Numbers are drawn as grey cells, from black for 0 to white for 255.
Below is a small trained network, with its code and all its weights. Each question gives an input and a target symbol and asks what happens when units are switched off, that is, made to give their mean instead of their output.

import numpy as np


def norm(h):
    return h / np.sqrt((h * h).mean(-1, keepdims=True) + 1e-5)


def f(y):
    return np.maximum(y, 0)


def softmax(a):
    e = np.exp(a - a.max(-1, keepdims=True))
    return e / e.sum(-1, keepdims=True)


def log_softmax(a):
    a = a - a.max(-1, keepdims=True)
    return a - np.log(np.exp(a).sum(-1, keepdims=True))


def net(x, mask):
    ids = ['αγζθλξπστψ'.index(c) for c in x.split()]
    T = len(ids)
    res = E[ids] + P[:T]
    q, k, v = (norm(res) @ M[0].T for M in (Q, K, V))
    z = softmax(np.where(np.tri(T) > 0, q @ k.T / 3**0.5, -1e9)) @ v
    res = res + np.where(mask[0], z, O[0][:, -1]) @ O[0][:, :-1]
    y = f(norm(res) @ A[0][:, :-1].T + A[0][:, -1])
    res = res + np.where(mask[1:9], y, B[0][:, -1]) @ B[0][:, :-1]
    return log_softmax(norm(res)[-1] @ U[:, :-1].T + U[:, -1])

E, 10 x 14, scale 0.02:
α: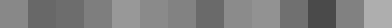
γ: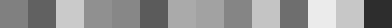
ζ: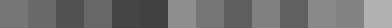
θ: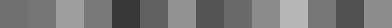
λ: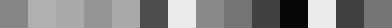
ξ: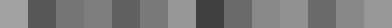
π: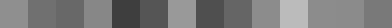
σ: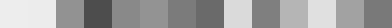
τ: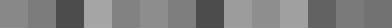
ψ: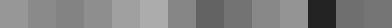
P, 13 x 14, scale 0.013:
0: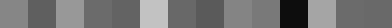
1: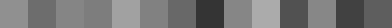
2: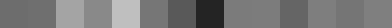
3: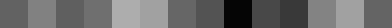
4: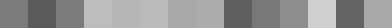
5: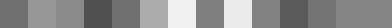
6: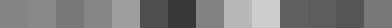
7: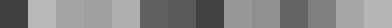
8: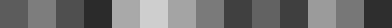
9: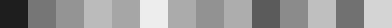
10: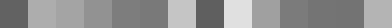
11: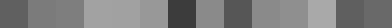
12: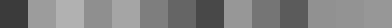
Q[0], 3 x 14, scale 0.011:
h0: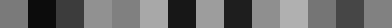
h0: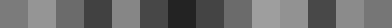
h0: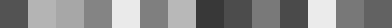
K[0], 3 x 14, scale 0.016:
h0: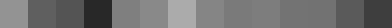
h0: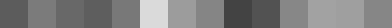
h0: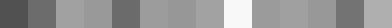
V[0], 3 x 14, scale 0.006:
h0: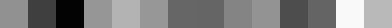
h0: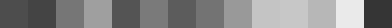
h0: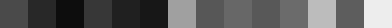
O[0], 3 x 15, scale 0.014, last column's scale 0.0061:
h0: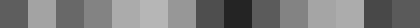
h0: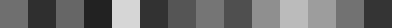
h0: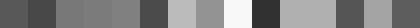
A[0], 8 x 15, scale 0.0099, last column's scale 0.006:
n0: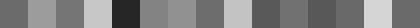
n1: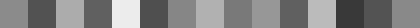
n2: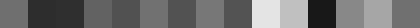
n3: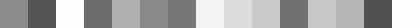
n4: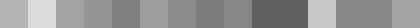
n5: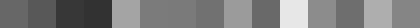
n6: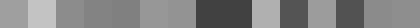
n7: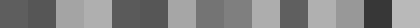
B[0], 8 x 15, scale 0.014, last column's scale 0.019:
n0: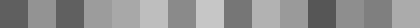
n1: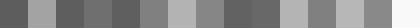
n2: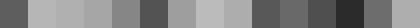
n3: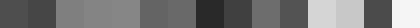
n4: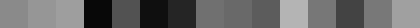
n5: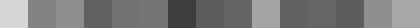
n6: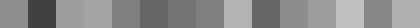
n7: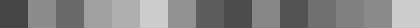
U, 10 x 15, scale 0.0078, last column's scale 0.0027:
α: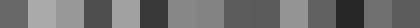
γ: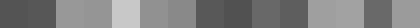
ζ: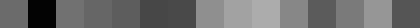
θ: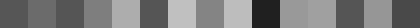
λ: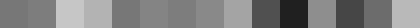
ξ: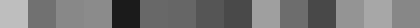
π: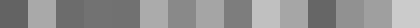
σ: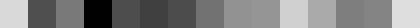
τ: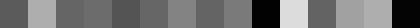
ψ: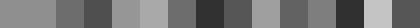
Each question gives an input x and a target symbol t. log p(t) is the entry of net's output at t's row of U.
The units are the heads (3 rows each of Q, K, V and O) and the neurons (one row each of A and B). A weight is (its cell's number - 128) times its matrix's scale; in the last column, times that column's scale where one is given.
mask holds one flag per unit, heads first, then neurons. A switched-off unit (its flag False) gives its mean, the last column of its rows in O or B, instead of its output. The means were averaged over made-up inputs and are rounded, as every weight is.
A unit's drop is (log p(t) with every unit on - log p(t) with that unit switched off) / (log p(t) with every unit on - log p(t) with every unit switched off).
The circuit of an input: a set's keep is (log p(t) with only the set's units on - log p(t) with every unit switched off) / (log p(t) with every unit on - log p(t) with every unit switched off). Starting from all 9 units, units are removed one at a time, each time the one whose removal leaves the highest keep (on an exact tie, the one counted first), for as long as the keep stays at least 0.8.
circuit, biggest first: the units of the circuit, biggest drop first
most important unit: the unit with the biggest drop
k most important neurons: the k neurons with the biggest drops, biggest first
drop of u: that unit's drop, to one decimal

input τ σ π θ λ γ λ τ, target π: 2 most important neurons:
(n0, n3)
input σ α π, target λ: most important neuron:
(n2)
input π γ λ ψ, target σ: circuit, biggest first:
(h0, n5, n7)
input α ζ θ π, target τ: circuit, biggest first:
(h0, n3)
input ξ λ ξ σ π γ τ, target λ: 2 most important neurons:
(n1, n2)
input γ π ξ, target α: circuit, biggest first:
(n2, n3)
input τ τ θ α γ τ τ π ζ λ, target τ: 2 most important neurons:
(n4, n3)
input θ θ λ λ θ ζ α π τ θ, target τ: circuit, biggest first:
(h0, n4, n3)
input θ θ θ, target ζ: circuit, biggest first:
(h0, n0, n5)
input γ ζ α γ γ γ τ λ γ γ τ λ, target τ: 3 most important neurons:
(n4, n1, n3)
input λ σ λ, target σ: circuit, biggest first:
(n4, h0, n6)
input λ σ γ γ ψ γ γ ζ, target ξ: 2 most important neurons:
(n3, n1)
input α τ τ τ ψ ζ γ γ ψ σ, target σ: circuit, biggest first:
(n7, n5)
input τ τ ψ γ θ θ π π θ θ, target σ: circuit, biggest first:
(h0, n5)
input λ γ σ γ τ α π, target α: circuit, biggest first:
(n2)
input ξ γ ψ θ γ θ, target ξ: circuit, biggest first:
(h0, n3, n6)
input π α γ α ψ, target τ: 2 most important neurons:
(n4, n3)
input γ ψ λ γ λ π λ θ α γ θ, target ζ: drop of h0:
1.3
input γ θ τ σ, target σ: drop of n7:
0.2
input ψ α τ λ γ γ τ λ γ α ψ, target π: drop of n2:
0.1
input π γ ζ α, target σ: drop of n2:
0.0
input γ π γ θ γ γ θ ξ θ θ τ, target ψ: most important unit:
n5
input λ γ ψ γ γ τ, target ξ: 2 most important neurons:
(n3, n1)
